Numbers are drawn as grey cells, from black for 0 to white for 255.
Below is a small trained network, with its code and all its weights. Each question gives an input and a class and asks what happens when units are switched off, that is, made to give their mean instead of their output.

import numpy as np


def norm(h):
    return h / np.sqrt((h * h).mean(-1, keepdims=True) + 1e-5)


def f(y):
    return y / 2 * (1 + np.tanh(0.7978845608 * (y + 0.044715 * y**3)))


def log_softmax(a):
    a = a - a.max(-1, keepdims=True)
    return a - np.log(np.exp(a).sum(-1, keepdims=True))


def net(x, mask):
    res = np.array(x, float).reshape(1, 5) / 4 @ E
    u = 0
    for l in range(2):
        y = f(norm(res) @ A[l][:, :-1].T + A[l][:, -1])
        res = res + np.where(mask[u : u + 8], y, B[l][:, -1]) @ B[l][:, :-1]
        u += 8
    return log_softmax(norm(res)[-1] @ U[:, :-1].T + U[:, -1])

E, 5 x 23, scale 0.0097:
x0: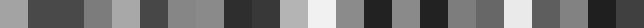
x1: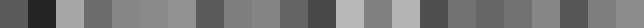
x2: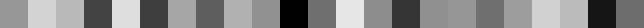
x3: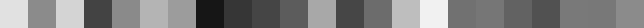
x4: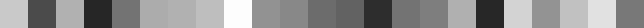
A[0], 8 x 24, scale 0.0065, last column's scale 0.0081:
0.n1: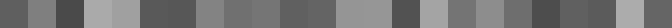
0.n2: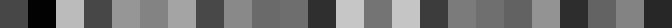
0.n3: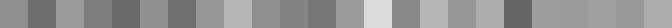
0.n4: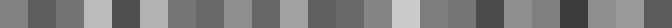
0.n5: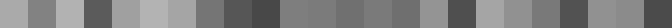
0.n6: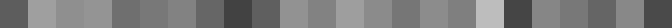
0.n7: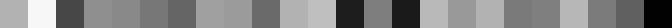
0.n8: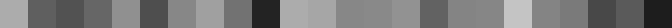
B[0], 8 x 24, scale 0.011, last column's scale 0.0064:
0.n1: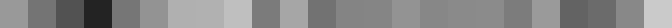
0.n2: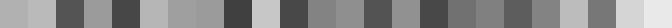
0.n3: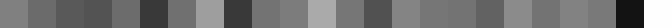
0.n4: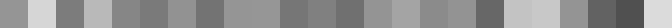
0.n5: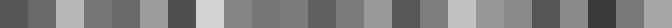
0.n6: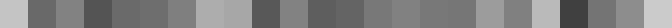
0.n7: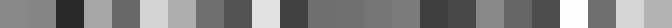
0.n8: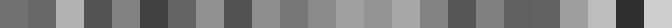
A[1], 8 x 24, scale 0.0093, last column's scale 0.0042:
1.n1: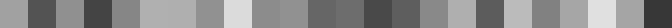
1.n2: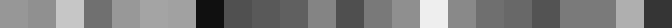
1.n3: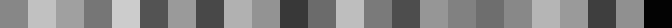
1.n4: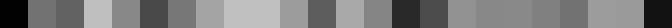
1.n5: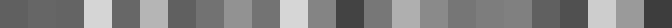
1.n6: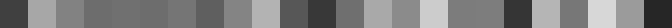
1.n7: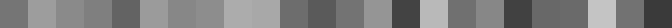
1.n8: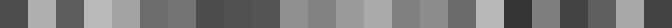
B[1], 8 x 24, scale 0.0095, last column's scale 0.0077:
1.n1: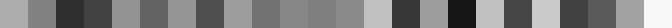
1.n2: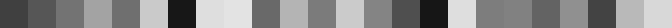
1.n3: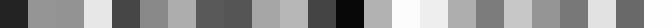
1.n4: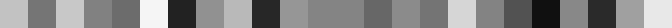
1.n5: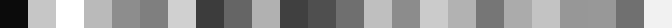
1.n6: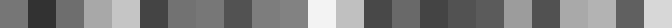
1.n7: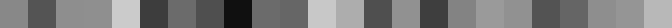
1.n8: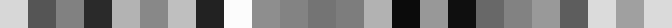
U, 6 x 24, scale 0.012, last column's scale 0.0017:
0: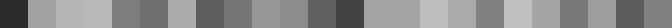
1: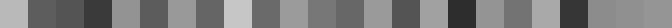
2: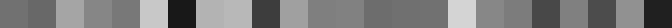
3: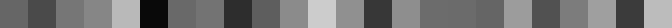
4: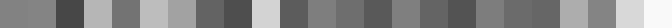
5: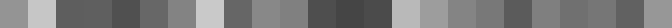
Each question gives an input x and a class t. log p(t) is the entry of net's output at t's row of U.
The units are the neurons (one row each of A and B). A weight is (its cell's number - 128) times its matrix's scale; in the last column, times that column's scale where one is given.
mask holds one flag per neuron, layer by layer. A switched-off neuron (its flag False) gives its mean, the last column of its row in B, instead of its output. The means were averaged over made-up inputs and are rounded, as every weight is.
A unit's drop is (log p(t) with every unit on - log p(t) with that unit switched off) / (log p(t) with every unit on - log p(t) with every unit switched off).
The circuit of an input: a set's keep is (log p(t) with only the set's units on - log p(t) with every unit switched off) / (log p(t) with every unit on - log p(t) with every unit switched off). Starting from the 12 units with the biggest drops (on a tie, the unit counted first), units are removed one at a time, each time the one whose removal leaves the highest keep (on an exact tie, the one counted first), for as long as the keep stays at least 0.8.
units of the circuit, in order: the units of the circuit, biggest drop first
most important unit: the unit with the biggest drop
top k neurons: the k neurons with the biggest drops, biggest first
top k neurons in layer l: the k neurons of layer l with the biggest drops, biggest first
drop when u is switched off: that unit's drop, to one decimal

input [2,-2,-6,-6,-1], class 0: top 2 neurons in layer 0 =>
0.n5, 0.n4
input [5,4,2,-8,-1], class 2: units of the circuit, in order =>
1.n4
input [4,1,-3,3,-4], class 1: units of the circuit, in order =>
0.n3, 1.n8
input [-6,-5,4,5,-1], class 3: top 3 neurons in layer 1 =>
1.n6, 1.n7, 1.n4
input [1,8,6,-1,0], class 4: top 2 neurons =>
0.n2, 1.n5
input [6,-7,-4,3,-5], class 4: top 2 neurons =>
0.n7, 0.n3
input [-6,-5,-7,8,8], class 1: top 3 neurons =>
1.n1, 1.n3, 1.n4
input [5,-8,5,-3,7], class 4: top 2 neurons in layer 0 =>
0.n7, 0.n1
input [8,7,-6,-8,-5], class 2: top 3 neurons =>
1.n4, 0.n3, 1.n6
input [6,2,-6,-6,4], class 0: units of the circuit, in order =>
1.n5, 0.n3
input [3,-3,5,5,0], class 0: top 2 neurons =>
1.n3, 1.n4
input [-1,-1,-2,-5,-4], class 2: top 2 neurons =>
1.n4, 1.n1
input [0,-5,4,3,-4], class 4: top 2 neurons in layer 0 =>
0.n7, 0.n4
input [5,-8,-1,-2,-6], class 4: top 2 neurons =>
0.n7, 1.n1
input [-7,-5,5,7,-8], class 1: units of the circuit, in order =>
1.n8
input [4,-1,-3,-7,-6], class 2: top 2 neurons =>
1.n4, 1.n1
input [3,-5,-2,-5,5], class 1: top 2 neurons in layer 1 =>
1.n1, 1.n2
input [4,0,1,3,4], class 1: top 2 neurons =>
0.n3, 1.n1
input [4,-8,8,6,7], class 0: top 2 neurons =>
1.n3, 0.n2
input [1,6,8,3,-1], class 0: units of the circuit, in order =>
1.n3
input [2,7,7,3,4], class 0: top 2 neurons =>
1.n3, 0.n7
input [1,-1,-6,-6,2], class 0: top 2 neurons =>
1.n5, 1.n2
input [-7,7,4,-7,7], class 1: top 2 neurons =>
1.n1, 1.n2
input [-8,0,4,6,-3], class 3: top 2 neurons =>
1.n6, 1.n7
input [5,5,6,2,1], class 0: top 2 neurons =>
1.n3, 0.n3
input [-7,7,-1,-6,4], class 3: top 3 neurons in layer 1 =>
1.n6, 1.n7, 1.n2
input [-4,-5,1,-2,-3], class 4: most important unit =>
0.n7
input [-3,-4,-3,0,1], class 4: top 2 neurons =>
0.n7, 1.n3
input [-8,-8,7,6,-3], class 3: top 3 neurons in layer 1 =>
1.n6, 1.n7, 1.n5
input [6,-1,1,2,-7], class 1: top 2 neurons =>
1.n8, 0.n3
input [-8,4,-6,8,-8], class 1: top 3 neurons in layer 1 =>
1.n8, 1.n4, 1.n3
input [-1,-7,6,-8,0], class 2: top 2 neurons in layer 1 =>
1.n4, 1.n5
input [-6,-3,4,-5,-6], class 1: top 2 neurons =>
1.n8, 0.n8
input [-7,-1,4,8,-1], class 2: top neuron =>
1.n2
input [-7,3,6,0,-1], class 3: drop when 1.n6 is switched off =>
0.6
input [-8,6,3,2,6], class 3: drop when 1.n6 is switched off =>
0.4
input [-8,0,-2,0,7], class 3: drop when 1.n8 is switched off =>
0.1
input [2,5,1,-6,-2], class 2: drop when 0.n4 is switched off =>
0.0
